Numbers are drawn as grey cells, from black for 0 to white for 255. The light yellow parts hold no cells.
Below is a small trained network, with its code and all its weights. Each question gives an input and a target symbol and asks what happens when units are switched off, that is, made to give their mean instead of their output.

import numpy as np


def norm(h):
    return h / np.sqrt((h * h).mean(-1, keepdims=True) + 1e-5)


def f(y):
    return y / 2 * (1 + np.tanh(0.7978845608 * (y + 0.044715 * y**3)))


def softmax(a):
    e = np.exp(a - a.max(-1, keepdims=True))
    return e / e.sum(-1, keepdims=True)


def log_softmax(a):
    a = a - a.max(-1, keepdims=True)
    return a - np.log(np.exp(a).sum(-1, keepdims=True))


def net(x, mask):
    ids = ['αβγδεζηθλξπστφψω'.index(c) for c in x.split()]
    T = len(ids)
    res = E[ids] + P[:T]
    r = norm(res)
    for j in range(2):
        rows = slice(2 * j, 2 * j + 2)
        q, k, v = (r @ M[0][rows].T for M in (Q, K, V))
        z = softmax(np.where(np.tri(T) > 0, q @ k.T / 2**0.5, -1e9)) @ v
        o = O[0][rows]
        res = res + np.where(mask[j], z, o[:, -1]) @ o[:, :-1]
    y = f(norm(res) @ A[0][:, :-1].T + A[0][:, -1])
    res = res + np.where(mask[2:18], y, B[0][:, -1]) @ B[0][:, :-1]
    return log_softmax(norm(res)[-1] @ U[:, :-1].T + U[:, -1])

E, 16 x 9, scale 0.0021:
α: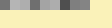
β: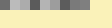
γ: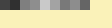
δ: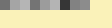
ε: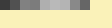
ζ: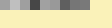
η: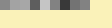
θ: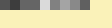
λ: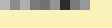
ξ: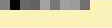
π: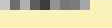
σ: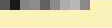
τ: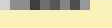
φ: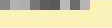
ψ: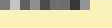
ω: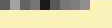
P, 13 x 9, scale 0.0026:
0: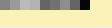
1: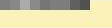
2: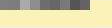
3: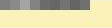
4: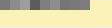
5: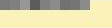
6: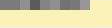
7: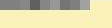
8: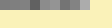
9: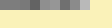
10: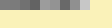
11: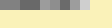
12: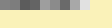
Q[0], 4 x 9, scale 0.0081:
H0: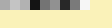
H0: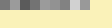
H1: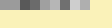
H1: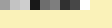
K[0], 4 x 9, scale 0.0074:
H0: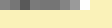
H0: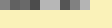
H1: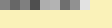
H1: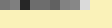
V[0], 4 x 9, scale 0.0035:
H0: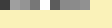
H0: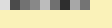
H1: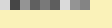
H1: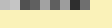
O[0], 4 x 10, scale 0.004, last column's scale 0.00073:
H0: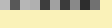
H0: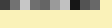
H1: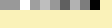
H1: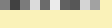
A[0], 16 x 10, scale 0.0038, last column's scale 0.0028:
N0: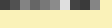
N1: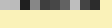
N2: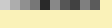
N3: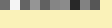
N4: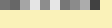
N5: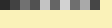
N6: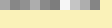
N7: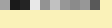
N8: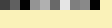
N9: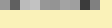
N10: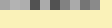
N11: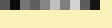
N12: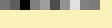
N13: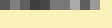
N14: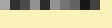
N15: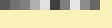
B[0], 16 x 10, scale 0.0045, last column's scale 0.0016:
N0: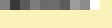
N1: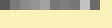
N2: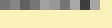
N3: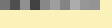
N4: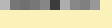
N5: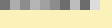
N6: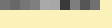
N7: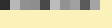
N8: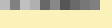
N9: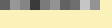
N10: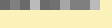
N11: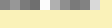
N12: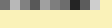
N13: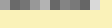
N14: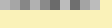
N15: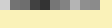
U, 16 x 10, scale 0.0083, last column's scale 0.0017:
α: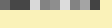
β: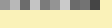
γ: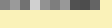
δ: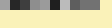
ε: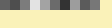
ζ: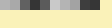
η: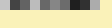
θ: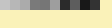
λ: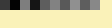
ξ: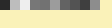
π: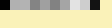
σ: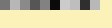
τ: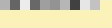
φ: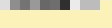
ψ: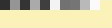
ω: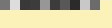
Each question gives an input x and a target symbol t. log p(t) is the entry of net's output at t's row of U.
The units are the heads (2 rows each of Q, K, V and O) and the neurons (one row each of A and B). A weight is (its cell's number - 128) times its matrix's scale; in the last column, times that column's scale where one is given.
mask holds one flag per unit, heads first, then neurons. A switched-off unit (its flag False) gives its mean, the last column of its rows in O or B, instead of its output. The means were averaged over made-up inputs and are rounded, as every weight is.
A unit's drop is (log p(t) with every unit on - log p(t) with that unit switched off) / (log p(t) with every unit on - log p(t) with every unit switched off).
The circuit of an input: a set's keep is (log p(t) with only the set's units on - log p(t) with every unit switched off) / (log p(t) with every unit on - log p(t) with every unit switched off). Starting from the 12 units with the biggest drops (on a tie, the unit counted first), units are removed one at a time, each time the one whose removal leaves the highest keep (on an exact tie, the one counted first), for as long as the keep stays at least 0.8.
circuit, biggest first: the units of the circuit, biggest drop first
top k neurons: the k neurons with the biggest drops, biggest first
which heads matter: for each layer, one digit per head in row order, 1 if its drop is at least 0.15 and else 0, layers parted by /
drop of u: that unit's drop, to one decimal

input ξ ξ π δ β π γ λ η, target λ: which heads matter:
10
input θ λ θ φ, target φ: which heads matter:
11
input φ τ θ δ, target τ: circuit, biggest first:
H1, N4
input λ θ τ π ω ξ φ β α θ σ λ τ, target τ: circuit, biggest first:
H1, H0
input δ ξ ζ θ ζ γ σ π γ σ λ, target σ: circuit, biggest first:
H1
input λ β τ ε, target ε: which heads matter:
00
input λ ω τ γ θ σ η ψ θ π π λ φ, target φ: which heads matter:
01
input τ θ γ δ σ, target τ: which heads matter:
10
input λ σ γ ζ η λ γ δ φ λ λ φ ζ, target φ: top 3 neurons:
N12, N11, N4
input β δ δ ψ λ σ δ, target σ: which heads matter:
01
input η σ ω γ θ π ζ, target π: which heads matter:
10
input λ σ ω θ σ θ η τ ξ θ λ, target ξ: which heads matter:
11
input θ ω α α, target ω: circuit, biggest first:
H0, N12
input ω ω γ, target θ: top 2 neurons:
N12, N8
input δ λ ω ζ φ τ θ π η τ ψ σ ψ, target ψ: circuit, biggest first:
H1, N7
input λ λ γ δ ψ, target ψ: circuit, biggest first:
H1
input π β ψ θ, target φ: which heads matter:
01
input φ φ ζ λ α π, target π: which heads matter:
10
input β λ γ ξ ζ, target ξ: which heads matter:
11
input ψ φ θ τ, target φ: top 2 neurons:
N4, N12
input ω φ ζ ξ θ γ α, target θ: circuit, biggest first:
H0
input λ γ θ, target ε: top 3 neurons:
N5, N0, N8
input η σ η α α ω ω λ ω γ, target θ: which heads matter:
01
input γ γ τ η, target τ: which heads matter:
01
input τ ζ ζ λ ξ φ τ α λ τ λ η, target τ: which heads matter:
11
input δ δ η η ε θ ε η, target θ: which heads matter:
10
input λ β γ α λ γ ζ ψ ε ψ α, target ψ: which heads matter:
01
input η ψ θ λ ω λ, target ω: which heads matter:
10
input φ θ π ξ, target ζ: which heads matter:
11
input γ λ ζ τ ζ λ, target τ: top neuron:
N4
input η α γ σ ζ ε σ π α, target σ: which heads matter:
01
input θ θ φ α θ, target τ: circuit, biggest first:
H0, N14, N9
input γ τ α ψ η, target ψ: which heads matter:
01
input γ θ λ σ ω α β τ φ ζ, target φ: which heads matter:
11
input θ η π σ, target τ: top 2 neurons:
N9, N14
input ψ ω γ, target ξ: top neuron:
N7
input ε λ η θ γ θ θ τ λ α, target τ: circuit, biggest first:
H1, N4, H0
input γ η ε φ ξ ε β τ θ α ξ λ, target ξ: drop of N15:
0.1
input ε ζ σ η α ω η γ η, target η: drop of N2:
-0.1
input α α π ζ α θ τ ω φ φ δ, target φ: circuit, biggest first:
H0
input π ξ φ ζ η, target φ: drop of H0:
1.0
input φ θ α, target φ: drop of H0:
0.8
